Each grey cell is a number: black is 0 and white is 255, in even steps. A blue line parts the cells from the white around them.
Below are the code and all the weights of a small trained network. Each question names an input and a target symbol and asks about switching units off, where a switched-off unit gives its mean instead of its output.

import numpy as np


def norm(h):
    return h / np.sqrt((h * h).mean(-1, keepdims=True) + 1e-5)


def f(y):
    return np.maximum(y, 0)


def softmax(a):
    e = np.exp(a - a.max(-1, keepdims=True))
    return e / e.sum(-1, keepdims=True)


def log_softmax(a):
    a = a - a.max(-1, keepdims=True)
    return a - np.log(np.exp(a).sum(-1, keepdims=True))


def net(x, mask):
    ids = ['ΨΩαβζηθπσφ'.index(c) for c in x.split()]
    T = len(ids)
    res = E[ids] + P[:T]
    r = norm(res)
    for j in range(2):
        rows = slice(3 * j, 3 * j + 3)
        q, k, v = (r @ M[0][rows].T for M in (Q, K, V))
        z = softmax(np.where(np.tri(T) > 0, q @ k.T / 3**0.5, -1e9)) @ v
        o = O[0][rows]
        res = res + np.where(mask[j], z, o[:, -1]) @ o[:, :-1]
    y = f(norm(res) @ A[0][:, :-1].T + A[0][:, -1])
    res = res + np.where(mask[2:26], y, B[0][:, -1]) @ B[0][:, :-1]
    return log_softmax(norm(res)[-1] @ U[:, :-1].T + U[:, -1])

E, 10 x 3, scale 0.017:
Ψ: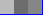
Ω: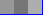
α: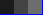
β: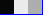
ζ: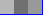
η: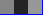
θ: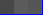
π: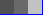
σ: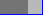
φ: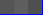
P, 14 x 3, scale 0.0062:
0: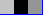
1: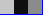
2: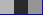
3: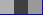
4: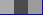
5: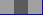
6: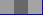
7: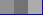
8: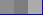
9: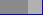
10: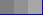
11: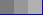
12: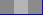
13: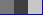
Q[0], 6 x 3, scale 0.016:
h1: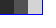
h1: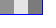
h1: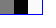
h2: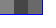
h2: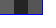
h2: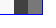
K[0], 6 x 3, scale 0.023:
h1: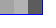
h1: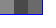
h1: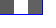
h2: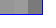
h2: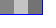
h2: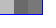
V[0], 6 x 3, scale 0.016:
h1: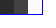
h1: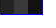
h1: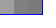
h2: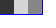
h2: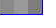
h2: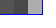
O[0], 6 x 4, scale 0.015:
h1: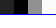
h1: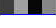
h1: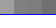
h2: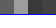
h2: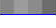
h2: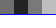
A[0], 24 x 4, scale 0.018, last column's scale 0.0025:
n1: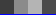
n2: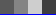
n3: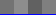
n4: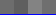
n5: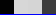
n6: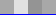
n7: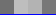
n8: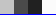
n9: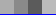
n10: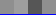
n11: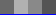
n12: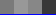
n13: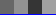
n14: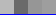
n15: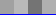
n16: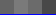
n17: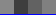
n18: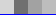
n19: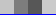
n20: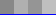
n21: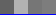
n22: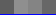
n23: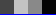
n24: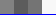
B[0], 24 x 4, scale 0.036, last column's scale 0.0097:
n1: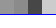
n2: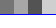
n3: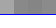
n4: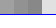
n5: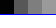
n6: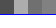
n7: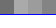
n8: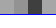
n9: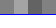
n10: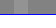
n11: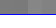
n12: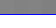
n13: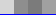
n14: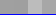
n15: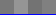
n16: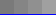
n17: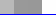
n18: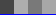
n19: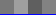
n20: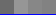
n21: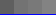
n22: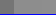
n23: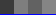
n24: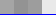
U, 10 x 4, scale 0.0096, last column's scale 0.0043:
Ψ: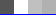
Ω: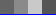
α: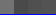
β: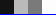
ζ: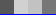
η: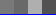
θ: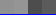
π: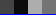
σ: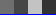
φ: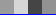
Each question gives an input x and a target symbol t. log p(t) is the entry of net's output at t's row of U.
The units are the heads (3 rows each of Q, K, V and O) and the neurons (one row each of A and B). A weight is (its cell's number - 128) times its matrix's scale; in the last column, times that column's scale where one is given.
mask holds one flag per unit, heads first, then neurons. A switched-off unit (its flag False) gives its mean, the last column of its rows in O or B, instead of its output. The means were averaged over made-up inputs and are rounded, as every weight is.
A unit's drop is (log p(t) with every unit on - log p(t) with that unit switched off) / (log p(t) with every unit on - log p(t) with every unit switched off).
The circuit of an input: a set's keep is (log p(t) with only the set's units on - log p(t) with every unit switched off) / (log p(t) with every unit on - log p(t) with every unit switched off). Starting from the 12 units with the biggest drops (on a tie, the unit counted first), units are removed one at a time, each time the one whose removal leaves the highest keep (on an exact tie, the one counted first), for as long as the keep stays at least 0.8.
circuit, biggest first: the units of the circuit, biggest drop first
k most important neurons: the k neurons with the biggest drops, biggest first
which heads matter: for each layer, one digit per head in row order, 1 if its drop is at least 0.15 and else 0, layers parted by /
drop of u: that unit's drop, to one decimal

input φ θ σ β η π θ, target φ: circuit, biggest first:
[h2]
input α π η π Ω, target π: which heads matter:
10
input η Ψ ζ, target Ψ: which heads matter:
10
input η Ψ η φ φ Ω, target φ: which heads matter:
10
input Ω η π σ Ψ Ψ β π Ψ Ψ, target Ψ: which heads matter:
01
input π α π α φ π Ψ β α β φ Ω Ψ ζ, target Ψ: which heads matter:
01
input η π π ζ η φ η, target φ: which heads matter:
10
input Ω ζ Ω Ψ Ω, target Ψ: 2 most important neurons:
[n18 n2]
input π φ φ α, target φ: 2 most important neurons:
[n13 n8]
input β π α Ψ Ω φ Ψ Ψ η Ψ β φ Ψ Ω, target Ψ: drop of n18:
0.3
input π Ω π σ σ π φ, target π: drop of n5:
-0.1
